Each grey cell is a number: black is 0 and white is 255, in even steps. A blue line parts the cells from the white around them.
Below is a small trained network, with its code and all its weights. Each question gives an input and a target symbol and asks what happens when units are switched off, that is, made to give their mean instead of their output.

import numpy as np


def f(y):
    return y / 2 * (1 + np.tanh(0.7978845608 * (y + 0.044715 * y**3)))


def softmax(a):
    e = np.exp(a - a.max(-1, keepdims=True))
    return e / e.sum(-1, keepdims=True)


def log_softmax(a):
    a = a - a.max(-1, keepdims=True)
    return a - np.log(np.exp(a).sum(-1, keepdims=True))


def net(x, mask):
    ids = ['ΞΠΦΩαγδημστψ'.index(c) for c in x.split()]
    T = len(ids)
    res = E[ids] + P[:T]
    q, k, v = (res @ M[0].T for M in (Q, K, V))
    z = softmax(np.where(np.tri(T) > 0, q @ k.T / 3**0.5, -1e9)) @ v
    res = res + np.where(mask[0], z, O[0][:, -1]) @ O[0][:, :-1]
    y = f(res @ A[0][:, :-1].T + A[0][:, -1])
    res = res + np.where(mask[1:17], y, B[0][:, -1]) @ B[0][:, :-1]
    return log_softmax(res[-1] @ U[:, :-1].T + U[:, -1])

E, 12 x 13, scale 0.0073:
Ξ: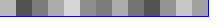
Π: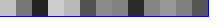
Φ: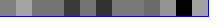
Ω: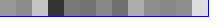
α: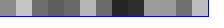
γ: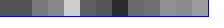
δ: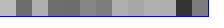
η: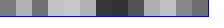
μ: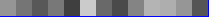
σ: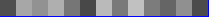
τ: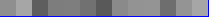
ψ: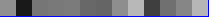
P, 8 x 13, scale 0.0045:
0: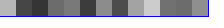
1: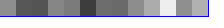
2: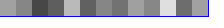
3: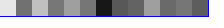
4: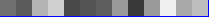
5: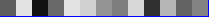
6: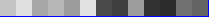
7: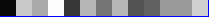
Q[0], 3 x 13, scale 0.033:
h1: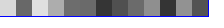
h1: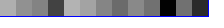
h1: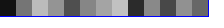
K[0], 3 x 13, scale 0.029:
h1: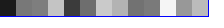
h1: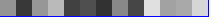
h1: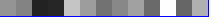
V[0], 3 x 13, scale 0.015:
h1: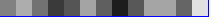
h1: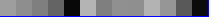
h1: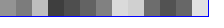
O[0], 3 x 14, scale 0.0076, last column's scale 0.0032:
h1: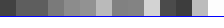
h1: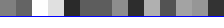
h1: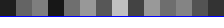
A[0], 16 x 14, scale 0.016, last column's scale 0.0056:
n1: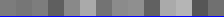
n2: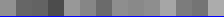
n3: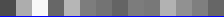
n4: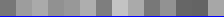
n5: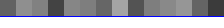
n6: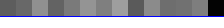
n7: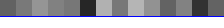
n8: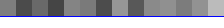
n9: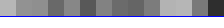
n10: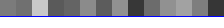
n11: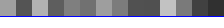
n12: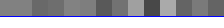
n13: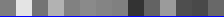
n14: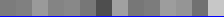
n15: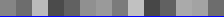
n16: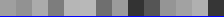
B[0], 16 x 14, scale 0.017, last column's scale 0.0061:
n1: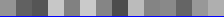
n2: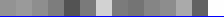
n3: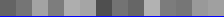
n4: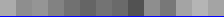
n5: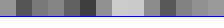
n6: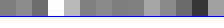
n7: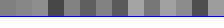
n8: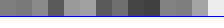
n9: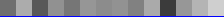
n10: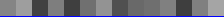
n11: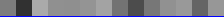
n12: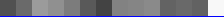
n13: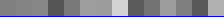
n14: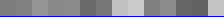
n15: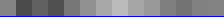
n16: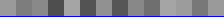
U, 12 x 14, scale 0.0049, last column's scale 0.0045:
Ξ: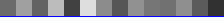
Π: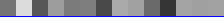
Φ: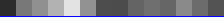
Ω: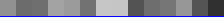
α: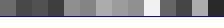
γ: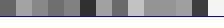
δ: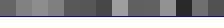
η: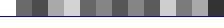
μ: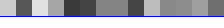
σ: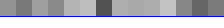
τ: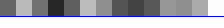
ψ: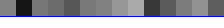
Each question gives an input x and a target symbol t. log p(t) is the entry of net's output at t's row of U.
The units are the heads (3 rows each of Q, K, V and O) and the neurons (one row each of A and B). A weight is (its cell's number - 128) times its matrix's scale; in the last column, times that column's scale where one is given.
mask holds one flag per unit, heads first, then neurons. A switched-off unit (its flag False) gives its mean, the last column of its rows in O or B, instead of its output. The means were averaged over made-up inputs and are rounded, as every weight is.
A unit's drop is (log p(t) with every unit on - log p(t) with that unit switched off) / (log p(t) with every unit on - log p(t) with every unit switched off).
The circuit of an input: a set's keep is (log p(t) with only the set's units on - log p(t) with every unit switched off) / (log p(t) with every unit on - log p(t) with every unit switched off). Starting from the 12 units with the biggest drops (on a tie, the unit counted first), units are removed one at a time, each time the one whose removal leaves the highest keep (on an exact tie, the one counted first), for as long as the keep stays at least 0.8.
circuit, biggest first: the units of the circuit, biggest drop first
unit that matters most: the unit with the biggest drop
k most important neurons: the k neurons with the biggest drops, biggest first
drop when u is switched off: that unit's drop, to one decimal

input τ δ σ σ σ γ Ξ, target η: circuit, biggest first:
n16; h1
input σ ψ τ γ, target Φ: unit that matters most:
n3
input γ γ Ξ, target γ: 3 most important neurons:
n2; n12; n8
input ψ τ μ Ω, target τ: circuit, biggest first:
h1; n8; n14
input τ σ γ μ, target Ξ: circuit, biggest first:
h1; n1; n9
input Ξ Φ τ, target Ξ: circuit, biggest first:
h1; n1; n2
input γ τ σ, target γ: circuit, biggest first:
n7; n8
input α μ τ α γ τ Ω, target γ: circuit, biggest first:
h1; n2; n12
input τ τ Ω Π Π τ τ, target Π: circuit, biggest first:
h1; n9; n12
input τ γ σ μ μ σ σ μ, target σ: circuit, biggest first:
h1; n13; n14; n1
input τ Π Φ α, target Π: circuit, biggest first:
h1; n9
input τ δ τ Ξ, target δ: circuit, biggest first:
h1; n10; n14
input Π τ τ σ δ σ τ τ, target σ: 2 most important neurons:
n13; n14
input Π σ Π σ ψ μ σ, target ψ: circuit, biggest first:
h1; n5; n1
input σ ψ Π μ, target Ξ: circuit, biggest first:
h1; n1; n10
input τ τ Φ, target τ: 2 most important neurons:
n8; n14
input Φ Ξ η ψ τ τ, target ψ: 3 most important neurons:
n5; n1; n8
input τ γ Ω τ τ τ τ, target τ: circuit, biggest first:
h1; n14; n6
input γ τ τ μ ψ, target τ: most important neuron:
n8
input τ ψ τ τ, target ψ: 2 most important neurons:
n5; n8
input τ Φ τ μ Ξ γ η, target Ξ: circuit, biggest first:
h1; n1; n2
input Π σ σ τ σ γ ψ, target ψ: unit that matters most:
n15
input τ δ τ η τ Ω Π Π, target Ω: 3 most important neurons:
n6; n5; n2
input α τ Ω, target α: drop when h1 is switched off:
0.6
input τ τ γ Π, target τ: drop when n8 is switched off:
0.2
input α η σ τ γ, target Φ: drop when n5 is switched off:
0.1
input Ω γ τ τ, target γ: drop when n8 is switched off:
0.2
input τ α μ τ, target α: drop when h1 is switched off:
1.2
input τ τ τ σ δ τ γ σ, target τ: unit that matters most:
n14
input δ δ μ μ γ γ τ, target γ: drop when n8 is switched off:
0.3
